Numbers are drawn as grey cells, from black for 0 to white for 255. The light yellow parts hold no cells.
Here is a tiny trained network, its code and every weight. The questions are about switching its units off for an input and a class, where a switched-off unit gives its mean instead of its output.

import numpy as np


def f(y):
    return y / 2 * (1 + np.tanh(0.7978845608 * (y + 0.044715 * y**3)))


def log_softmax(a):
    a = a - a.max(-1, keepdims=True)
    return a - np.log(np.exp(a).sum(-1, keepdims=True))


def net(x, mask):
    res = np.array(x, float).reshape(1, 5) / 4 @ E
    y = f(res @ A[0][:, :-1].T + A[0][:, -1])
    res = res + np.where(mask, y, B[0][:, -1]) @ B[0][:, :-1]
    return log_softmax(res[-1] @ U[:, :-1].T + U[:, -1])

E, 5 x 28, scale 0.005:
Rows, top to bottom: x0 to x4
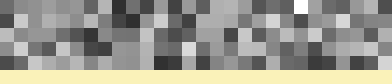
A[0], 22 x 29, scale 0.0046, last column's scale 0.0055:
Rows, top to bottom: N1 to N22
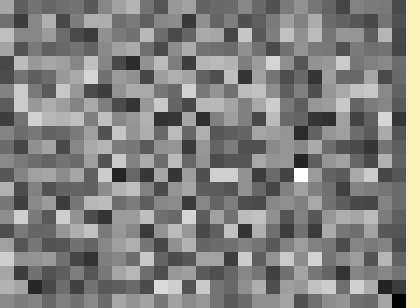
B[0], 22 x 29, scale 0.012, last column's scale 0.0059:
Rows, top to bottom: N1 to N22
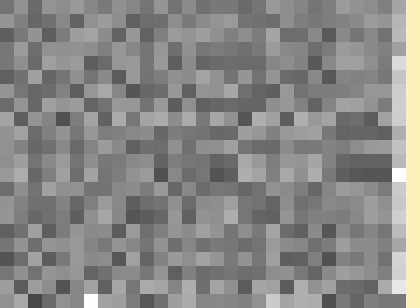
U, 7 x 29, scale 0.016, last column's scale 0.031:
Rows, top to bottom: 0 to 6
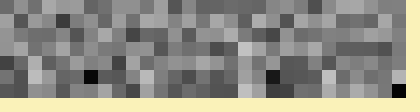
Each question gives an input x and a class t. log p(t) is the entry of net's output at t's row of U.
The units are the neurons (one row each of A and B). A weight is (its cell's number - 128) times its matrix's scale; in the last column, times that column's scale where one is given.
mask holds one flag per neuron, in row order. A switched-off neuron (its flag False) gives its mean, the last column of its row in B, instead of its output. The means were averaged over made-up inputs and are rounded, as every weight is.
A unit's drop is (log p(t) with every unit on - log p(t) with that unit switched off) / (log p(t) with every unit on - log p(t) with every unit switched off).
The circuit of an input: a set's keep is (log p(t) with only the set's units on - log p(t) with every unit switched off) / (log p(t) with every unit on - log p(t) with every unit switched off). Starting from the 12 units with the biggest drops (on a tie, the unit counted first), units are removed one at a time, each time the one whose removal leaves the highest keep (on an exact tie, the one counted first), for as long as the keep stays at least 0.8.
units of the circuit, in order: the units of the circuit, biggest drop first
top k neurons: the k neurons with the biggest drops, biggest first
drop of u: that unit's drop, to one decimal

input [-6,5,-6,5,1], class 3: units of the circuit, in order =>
[N12]
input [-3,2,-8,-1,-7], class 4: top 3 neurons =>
[N6 N17 N9]
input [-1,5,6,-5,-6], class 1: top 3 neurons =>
[N21 N6 N17]
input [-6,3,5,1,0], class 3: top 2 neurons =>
[N12 N10]
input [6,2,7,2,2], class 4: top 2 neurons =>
[N19 N3]
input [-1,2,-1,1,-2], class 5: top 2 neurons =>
[N9 N13]
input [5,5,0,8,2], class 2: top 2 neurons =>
[N16 N7]
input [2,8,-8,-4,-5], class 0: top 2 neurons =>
[N5 N8]
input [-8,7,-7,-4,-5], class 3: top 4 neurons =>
[N12 N10 N20 N14]
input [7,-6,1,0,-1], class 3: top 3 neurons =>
[N13 N5 N8]
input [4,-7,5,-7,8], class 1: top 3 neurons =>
[N9 N5 N8]
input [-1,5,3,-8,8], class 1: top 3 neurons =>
[N9 N16 N7]
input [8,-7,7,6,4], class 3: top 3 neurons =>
[N13 N5 N8]
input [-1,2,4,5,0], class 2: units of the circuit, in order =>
[N16]
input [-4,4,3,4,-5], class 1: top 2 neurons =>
[N21 N13]
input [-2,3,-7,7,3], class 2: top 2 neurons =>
[N16 N7]
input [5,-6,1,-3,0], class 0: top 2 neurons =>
[N20 N14]
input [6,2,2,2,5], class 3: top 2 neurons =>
[N13 N21]
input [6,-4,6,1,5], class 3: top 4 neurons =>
[N13 N21 N6 N17]
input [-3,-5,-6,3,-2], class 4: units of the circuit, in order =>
[N6]
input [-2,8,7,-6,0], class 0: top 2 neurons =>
[N5 N8]
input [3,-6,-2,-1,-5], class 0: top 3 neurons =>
[N20 N9 N14]
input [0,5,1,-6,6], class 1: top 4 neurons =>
[N9 N16 N7 N20]
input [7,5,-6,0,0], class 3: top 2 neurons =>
[N13 N19]
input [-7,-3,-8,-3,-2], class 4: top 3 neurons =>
[N6 N17 N13]
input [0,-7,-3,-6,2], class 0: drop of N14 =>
0.1
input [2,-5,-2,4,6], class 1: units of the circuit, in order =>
[N9]
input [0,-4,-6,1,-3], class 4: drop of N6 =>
0.2
